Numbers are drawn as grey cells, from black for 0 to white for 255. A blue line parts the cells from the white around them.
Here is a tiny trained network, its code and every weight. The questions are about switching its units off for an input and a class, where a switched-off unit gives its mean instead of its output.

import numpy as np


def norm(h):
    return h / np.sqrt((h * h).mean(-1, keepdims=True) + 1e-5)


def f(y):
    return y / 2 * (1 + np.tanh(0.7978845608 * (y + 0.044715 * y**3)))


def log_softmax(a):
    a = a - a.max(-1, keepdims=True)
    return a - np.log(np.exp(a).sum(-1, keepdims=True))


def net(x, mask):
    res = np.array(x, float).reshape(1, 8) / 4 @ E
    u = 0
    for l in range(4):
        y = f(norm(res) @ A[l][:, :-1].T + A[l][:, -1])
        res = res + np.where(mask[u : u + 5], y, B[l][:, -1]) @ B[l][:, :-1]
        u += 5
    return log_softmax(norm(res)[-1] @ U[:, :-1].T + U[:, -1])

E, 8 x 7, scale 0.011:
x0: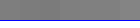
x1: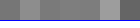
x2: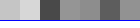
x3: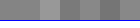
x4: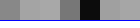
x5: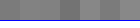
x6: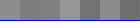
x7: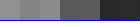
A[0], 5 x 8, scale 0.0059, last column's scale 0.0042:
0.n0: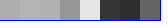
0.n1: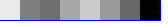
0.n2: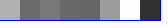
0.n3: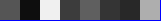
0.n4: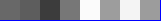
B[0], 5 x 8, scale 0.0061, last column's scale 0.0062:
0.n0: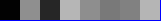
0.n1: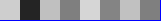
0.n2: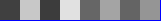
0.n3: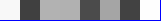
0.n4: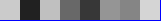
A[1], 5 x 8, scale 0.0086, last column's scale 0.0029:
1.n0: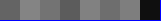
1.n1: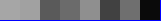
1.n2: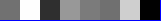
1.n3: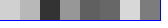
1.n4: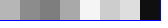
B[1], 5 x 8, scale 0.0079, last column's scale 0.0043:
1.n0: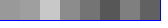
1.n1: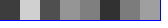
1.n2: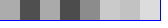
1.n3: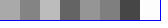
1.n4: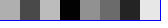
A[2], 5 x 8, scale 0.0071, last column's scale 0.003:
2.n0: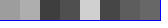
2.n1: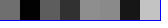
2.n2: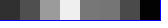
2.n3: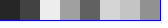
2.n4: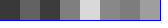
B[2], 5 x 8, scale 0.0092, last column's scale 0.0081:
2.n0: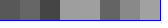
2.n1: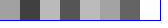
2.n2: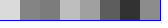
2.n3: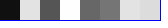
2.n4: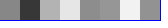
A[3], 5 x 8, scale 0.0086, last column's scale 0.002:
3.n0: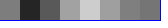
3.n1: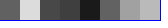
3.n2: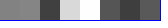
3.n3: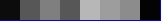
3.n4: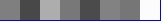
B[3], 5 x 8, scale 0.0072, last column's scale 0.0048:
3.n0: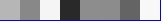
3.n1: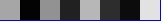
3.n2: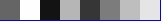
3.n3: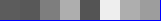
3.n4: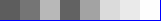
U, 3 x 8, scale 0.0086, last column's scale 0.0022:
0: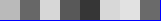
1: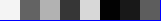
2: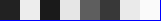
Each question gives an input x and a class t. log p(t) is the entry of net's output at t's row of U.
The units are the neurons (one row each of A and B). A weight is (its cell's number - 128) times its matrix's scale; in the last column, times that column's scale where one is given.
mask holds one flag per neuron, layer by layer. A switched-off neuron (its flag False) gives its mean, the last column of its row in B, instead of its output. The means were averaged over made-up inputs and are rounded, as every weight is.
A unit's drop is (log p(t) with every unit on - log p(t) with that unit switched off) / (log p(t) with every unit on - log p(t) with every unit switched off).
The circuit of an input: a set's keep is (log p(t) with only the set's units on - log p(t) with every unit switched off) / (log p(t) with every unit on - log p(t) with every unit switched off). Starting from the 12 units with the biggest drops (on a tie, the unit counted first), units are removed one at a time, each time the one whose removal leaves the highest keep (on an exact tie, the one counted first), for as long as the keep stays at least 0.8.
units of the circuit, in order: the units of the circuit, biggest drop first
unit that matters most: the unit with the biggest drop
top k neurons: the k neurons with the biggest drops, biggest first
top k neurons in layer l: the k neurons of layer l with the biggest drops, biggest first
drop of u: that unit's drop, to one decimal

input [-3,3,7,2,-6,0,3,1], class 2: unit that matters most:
3.n2
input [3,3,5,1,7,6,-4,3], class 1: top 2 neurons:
[3.n1; 2.n1]
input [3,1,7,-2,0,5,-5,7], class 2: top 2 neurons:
[2.n0; 3.n2]
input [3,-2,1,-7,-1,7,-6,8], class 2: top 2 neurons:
[0.n4; 1.n1]
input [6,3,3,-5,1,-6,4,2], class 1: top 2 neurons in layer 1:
[1.n2; 1.n1]
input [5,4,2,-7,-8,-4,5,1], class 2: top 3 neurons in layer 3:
[3.n2; 3.n1; 3.n3]
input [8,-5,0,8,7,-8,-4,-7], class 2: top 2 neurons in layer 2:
[2.n3; 2.n1]
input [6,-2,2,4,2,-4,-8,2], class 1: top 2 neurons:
[1.n1; 2.n1]
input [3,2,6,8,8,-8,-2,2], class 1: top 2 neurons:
[3.n1; 2.n1]
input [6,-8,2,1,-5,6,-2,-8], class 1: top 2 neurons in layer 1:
[1.n4; 1.n2]
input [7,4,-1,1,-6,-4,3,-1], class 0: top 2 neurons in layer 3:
[3.n1; 3.n3]
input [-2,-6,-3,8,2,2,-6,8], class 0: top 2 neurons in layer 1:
[1.n4; 1.n3]
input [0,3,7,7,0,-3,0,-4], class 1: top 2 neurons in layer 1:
[1.n4; 1.n3]
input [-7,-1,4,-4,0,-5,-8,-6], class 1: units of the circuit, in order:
[1.n4]
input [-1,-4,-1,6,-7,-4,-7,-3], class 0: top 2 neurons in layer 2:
[2.n4; 2.n2]
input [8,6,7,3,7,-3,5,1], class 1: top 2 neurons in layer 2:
[2.n1; 2.n4]
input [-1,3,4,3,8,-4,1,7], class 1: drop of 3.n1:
0.4
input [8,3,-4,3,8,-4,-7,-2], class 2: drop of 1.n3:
0.0
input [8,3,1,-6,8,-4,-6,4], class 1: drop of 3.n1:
0.9
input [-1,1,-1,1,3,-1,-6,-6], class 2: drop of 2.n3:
0.8
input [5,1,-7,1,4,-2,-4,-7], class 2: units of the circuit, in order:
[2.n3]
